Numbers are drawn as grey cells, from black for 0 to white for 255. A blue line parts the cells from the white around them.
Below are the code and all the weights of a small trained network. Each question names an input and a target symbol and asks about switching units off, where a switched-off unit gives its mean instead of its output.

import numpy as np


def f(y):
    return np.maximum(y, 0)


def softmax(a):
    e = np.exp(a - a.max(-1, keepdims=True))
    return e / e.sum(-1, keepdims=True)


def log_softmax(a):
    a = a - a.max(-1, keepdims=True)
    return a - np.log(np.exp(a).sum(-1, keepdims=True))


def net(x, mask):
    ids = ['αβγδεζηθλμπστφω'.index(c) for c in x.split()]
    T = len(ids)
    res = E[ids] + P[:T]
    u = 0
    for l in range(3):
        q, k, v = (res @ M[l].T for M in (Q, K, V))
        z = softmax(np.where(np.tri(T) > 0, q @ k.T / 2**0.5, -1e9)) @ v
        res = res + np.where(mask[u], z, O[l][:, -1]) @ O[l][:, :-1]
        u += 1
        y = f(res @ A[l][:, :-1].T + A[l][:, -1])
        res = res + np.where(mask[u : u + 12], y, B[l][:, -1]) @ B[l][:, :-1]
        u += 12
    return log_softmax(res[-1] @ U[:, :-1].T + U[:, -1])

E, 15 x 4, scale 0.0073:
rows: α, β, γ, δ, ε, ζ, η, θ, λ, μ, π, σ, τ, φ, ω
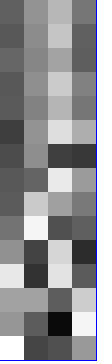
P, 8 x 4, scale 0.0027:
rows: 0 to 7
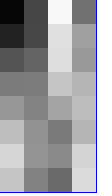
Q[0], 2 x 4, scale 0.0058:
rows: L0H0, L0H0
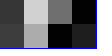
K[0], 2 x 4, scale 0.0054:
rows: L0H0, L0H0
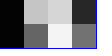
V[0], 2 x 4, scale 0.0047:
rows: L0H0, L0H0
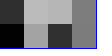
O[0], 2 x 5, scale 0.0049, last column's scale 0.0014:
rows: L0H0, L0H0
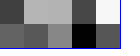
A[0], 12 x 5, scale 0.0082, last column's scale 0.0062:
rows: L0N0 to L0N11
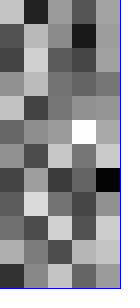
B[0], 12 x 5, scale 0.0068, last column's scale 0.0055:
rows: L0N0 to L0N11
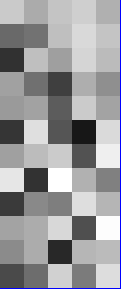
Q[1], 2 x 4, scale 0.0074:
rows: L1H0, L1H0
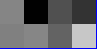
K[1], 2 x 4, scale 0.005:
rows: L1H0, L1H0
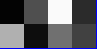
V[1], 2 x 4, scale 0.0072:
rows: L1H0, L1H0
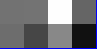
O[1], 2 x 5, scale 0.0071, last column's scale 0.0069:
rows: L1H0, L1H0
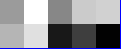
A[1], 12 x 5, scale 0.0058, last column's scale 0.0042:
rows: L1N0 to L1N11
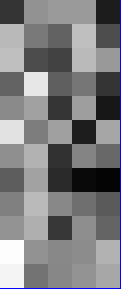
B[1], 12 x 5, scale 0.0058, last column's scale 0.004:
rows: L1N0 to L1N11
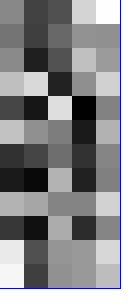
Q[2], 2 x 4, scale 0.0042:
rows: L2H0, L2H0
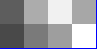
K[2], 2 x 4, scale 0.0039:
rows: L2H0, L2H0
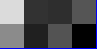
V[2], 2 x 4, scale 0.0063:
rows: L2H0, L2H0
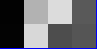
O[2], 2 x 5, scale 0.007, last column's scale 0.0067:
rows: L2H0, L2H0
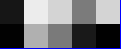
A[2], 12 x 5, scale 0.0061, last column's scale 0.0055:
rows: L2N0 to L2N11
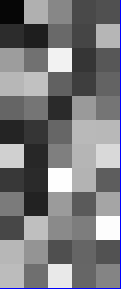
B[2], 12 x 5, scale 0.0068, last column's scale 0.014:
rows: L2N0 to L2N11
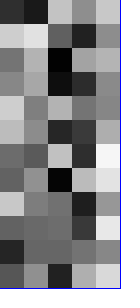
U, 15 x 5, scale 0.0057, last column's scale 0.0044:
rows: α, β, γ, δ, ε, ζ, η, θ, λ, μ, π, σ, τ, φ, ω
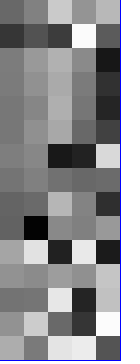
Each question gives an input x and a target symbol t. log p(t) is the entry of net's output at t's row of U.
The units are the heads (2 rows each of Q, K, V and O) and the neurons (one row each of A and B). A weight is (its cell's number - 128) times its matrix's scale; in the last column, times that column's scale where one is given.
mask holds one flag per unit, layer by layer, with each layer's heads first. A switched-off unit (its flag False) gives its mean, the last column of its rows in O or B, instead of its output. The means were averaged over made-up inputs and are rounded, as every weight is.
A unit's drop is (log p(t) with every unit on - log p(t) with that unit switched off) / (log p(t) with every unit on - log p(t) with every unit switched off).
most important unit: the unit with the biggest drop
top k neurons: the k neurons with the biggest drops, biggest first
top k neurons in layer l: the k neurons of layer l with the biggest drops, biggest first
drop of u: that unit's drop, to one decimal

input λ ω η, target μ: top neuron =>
L2N6
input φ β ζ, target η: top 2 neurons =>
L0N10; L0N11
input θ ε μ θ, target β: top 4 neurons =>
L2N7; L2N2; L2N6; L0N11
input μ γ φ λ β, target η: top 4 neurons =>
L0N10; L0N11; L0N9; L2N1
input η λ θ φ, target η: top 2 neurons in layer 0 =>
L0N10; L0N9
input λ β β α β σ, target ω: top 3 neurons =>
L0N0; L0N4; L0N5
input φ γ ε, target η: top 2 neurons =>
L0N10; L0N11
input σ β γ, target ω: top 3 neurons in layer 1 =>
L1N10; L1N11; L1N5
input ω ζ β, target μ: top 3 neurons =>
L2N6; L0N11; L1N11
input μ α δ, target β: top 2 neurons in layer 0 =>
L0N2; L0N8
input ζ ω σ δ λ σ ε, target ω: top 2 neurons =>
L2N9; L0N0
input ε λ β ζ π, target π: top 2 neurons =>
L2N11; L2N2
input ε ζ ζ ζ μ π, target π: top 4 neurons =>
L2N2; L2N11; L2N0; L2N7
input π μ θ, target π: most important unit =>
L0N2
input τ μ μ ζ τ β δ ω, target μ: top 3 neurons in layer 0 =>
L0N4; L0N10; L0N0
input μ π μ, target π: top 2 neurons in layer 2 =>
L2N0; L2N7
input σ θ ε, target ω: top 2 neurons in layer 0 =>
L0N0; L0N11
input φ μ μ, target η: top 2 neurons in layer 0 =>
L0N9; L0N10
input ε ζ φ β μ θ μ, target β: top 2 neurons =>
L2N6; L2N7
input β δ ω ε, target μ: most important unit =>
L2H0
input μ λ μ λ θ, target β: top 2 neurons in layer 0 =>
L0N2; L0N8
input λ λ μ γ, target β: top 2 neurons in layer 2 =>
L2N7; L2N6
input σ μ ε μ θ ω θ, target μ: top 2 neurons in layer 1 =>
L1N11; L1N2
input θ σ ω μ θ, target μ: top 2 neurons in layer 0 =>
L0N11; L0N10
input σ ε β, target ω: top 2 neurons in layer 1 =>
L1N10; L1N11
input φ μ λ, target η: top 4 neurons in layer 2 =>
L2N1; L2N5; L2N7; L2N8
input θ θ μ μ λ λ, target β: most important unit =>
L2N7
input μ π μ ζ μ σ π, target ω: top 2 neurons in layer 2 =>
L2N6; L2N9
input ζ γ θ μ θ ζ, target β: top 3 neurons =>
L2N7; L2N6; L0N11
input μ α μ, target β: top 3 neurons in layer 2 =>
L2N7; L2N6; L2N0
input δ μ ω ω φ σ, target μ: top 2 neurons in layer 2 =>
L2N6; L2N11
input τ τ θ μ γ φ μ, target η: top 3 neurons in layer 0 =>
L0N10; L0N9; L0N6
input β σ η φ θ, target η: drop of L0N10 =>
0.4
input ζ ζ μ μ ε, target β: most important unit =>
L2N7
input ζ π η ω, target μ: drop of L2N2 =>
0.0
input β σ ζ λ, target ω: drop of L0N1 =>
0.1
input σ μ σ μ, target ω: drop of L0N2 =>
0.3
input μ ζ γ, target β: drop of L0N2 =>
0.4
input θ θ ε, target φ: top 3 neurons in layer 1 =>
L1N3; L1N8; L1N10
